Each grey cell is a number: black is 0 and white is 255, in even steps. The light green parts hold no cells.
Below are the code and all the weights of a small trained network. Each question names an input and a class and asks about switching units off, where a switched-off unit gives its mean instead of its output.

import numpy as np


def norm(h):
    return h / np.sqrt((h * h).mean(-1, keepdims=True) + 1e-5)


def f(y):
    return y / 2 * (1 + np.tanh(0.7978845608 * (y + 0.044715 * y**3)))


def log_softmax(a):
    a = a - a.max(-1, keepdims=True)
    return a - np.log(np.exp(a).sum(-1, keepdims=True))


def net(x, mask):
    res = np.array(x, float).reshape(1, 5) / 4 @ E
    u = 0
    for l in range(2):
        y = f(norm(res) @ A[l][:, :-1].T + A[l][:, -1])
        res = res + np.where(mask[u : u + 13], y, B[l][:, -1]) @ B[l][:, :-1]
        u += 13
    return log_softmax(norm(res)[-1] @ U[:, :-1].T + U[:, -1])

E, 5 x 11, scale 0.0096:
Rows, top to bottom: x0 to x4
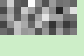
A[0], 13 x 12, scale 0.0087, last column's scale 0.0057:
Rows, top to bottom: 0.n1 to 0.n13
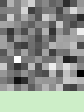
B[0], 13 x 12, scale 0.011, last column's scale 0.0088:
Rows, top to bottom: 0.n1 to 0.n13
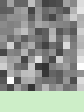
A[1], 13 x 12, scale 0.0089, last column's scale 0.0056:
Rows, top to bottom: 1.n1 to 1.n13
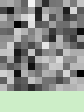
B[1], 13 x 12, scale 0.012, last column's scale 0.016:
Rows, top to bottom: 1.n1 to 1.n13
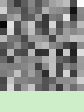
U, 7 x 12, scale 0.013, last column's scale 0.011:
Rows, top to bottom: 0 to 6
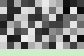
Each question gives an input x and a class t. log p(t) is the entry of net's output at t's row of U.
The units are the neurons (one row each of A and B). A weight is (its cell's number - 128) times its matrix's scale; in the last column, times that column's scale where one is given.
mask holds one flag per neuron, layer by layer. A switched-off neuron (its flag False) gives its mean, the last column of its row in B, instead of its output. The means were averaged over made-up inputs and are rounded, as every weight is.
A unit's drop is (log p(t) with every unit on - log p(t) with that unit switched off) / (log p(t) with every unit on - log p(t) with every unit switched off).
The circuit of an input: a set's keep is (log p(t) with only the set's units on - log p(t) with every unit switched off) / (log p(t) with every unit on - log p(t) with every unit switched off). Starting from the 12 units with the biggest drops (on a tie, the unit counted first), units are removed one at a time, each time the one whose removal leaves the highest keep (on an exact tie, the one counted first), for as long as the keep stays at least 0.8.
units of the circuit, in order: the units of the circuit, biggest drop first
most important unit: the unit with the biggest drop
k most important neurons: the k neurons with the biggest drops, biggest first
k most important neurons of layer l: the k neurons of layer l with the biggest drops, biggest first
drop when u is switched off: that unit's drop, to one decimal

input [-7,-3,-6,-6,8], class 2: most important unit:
0.n5
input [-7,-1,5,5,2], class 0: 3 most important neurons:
[0.n9 1.n8 1.n4]
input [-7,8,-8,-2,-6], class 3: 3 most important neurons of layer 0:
[0.n2 0.n1 0.n8]
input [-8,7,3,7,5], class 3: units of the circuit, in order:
[1.n1 1.n8]
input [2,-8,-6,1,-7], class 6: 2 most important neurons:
[0.n10 0.n1]
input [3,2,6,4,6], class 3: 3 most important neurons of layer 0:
[0.n10 0.n3 0.n13]
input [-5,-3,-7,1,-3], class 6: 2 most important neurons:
[1.n8 1.n4]
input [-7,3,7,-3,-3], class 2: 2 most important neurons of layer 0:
[0.n1 0.n2]
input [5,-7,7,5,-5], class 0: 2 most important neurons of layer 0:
[0.n13 0.n10]
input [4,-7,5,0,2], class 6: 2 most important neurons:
[0.n9 1.n6]
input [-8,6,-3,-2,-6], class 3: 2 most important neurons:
[0.n2 1.n1]
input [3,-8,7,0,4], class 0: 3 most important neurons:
[0.n13 0.n10 1.n9]
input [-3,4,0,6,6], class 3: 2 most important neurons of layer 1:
[1.n8 1.n1]
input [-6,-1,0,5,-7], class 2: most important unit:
1.n10
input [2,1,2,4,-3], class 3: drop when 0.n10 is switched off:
1.0
